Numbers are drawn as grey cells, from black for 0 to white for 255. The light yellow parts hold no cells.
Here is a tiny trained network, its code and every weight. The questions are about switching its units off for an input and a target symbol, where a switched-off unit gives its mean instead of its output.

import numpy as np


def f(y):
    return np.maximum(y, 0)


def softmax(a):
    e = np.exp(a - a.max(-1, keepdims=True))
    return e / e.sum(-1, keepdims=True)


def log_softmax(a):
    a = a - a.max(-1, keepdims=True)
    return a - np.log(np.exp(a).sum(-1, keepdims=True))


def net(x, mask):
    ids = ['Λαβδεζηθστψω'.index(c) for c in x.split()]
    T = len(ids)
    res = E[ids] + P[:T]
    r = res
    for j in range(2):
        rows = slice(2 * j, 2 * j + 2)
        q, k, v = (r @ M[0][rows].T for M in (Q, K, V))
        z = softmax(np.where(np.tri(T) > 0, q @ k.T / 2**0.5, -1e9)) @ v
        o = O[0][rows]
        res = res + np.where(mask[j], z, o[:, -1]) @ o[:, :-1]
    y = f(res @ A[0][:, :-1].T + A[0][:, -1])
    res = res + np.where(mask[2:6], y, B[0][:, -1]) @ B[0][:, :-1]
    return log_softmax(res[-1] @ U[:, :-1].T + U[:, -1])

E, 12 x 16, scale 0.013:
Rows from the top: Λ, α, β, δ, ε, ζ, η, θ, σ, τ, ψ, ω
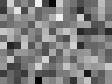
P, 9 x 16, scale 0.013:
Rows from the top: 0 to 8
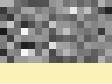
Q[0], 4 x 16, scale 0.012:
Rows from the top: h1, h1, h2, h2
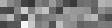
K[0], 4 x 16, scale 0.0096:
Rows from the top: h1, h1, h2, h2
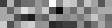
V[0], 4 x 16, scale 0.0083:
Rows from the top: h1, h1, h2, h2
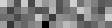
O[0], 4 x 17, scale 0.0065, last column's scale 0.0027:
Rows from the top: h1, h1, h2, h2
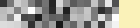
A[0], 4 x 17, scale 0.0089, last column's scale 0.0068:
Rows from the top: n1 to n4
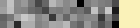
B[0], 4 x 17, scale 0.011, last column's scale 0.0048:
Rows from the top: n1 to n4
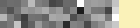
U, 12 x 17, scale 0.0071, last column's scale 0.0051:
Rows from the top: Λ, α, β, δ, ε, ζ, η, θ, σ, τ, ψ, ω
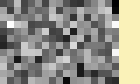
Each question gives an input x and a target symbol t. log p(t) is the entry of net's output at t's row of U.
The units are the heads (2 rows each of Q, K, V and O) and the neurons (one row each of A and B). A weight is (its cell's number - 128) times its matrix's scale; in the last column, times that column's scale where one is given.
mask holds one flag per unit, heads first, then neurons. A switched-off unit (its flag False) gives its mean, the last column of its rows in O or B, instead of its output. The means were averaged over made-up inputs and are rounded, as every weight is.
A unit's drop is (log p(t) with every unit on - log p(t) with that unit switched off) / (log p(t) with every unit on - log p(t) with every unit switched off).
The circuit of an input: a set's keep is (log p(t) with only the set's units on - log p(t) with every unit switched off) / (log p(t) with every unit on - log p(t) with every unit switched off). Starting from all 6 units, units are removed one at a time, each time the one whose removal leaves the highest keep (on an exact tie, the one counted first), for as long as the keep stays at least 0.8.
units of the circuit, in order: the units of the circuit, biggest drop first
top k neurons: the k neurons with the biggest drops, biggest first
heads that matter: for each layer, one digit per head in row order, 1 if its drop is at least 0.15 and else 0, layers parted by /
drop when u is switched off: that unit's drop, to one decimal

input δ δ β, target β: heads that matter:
11
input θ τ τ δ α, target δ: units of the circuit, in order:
[h2]
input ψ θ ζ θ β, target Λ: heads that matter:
01
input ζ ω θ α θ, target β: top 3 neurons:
[n3 n4 n2]
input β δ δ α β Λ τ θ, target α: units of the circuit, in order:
[h1 h2]
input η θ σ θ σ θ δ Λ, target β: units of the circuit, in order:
[n3 h2]
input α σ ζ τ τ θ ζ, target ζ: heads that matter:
01
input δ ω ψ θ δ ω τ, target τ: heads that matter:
01
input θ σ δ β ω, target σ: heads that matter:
01
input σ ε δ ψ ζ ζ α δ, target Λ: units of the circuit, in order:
[h2 n4 n3]
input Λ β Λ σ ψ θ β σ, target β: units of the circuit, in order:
[n3 h2 n4]
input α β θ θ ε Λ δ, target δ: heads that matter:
10
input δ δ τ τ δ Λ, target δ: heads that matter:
01
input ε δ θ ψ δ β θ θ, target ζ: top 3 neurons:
[n4 n3 n2]
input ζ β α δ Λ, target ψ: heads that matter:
10
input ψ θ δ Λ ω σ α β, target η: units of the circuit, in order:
[h2]
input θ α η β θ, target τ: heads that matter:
11
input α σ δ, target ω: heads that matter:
11
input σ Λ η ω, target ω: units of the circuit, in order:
[h1 h2 n4]
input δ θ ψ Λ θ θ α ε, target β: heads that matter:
01
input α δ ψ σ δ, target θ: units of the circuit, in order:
[h1]
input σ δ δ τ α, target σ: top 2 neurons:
[n3 n4]
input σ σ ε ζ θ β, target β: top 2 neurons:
[n2 n1]
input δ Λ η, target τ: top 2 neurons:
[n2 n1]
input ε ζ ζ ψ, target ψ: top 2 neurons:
[n2 n1]
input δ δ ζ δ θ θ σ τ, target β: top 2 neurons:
[n3 n4]
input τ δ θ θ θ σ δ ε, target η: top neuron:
[n3]
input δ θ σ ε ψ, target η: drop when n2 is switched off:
-0.1
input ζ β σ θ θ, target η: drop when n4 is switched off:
0.0
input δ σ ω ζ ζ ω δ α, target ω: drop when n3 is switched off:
0.0
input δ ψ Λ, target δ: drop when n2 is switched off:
0.1
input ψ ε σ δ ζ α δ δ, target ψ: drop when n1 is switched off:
0.1
